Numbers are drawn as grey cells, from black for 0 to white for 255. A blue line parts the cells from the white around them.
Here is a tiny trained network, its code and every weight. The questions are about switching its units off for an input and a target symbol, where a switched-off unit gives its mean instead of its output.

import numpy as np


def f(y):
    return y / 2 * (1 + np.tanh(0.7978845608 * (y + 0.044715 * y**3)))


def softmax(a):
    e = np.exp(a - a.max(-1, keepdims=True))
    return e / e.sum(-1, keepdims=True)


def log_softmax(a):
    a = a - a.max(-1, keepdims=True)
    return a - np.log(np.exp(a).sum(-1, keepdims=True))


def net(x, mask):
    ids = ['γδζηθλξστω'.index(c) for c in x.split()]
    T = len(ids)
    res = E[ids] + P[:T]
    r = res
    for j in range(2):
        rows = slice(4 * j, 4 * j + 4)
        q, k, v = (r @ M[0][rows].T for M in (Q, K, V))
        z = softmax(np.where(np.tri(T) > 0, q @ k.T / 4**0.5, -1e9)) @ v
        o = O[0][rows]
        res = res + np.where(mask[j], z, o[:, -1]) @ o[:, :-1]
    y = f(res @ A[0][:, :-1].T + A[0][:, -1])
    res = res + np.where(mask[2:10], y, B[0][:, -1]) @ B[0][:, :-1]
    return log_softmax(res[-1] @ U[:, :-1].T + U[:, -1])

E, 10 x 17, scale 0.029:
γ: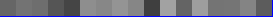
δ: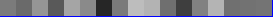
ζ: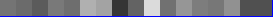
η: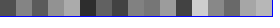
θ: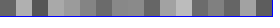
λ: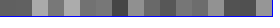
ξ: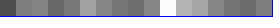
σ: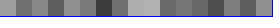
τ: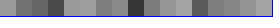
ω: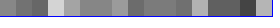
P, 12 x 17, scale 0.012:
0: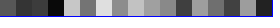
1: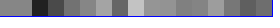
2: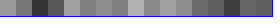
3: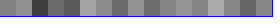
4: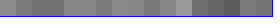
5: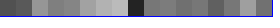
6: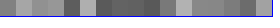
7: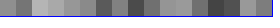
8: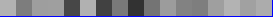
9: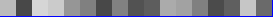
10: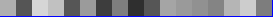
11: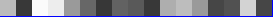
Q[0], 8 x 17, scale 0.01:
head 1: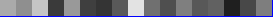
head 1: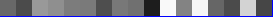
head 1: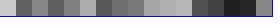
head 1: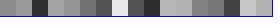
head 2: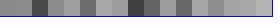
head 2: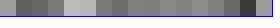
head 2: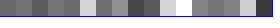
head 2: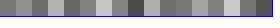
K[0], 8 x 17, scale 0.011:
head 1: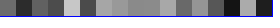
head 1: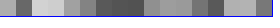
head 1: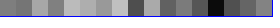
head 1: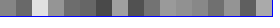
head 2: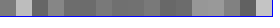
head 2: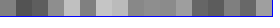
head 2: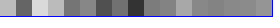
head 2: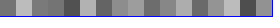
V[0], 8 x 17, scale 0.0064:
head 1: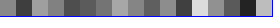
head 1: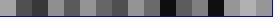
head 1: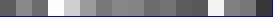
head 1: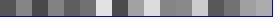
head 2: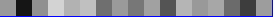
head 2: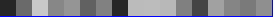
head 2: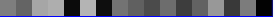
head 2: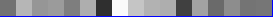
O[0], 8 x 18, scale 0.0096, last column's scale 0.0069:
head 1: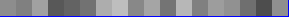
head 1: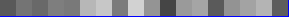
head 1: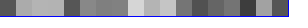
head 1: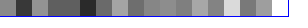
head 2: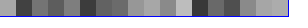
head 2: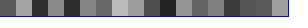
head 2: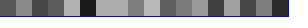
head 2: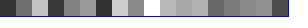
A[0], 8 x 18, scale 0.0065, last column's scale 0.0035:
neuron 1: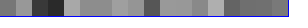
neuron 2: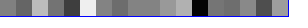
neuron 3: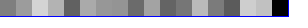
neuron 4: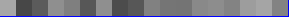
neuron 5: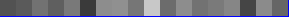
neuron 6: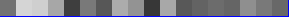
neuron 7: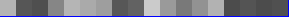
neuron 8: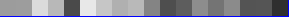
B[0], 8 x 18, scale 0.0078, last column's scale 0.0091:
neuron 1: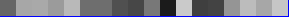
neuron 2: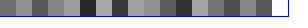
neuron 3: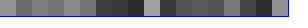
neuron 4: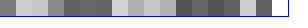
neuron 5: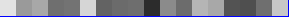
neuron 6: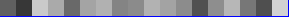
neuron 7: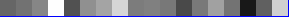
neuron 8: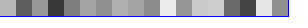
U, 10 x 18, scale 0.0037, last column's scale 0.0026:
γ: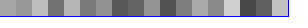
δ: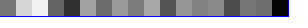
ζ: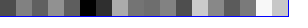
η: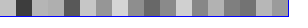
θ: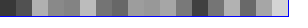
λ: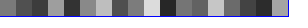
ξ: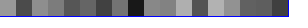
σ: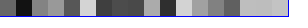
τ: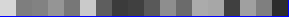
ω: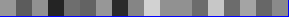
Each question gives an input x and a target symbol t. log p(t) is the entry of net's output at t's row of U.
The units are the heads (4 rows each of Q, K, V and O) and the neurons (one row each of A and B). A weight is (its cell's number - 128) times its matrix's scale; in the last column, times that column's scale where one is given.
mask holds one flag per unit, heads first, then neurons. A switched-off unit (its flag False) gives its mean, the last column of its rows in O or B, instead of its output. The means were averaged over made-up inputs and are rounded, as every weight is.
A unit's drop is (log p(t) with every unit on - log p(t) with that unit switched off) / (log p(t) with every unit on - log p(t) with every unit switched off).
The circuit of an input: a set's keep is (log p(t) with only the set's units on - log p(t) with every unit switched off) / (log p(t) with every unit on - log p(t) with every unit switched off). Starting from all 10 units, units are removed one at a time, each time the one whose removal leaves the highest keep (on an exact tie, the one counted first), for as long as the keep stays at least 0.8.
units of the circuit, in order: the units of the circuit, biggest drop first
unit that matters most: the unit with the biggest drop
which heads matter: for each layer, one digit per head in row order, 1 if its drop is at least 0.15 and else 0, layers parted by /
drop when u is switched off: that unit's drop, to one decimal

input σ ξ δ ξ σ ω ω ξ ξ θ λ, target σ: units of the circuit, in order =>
[head 1; head 2]
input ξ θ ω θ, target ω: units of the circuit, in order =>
[head 2; neuron 2]
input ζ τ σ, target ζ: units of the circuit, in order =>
[head 1]
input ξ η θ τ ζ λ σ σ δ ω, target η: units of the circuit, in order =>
[neuron 8; head 1]
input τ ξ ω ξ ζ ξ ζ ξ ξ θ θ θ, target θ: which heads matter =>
10
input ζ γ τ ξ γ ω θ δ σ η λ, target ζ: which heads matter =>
10
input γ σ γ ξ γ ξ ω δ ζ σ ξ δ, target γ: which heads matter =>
01
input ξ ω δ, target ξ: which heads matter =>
10
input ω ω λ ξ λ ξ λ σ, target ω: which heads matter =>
01
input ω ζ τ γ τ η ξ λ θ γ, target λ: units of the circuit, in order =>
[head 1; head 2; neuron 6]
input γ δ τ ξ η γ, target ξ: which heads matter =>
10
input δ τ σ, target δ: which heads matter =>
11
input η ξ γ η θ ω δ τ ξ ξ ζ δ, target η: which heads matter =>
11
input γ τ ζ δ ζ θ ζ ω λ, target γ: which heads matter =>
01
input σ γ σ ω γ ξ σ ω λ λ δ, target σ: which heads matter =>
11
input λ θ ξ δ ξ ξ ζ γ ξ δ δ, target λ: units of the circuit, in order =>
[head 2]
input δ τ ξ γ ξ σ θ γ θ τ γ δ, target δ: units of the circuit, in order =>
[head 2; head 1]
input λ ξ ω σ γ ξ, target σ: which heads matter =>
10
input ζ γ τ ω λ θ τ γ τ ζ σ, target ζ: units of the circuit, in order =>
[head 1; neuron 6]
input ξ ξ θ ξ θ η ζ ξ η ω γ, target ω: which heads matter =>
11
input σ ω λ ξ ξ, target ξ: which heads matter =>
10
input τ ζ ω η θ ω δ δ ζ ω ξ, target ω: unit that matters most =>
neuron 2
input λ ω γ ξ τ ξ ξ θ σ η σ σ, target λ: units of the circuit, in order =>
[head 2; head 1]
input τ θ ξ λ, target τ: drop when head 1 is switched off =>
0.2
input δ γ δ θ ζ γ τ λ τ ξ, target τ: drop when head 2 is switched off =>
0.2
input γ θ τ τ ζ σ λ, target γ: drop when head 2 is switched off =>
1.0
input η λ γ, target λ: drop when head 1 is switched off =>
0.2
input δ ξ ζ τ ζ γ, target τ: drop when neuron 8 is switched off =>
0.0
